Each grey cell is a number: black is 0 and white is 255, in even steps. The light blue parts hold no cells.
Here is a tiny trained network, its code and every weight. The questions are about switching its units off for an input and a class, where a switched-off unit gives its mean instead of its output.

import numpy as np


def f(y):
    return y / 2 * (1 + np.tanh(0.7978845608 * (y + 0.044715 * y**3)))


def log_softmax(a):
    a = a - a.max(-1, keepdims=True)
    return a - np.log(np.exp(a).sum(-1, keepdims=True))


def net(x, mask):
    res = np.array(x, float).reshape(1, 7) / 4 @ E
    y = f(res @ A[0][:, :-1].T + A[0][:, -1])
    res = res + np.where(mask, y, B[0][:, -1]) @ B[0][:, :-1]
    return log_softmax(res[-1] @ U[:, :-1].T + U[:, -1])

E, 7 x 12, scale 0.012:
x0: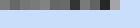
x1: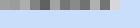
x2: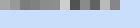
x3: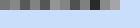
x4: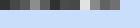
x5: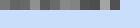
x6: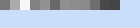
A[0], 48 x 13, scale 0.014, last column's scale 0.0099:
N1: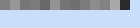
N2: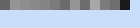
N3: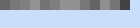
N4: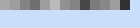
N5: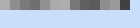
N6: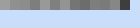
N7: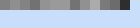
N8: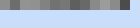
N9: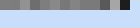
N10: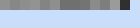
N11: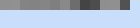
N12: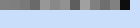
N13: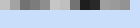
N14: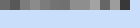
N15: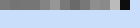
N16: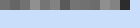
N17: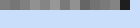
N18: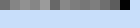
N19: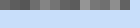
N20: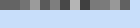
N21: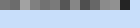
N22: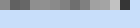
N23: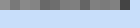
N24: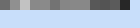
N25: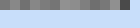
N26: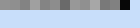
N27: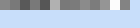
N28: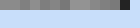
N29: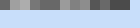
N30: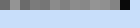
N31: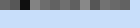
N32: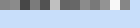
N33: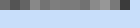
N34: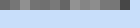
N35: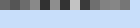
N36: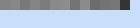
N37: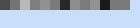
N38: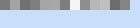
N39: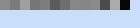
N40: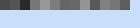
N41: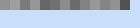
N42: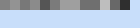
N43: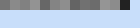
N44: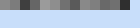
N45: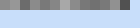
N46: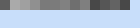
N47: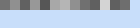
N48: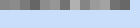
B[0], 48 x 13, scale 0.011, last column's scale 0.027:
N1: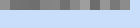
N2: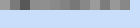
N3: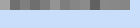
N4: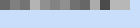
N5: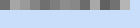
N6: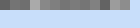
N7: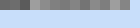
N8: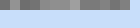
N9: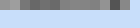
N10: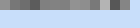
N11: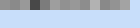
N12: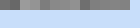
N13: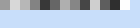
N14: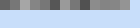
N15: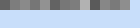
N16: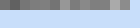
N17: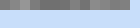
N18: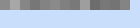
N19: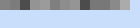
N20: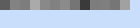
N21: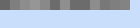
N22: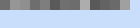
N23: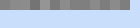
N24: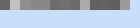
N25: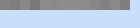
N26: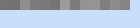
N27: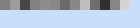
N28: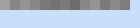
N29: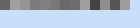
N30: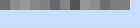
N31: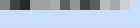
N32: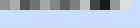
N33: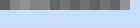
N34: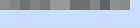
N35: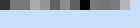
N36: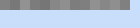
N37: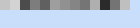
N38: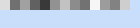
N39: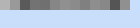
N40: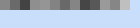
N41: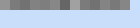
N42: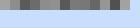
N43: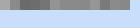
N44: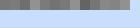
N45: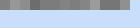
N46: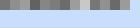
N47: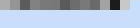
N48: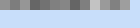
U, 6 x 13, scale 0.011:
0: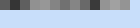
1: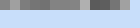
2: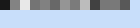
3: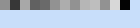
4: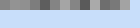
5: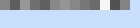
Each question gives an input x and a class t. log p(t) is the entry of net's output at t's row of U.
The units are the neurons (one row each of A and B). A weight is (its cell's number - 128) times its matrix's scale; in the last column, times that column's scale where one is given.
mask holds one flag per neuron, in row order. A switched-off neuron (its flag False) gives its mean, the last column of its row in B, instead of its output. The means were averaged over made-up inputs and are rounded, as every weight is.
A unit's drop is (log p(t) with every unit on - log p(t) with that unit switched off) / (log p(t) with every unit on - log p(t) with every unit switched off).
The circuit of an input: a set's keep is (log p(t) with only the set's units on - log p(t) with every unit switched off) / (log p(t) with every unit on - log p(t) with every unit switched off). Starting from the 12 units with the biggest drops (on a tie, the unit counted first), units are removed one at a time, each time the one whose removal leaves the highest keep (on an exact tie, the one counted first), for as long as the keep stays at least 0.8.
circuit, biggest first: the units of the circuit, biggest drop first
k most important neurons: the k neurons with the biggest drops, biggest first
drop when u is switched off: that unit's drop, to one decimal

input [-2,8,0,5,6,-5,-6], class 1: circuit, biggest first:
N32
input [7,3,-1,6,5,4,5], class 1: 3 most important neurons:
N37, N46, N24
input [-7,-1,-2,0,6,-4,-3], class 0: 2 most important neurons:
N13, N37
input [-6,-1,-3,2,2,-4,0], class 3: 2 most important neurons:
N13, N47
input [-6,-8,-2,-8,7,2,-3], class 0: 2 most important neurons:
N13, N31
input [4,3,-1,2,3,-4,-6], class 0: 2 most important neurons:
N13, N31
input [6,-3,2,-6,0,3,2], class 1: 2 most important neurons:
N13, N38
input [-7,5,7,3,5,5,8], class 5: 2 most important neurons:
N32, N27
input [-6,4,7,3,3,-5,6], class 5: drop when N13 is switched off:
0.2
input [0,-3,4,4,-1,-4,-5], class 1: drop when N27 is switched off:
0.0
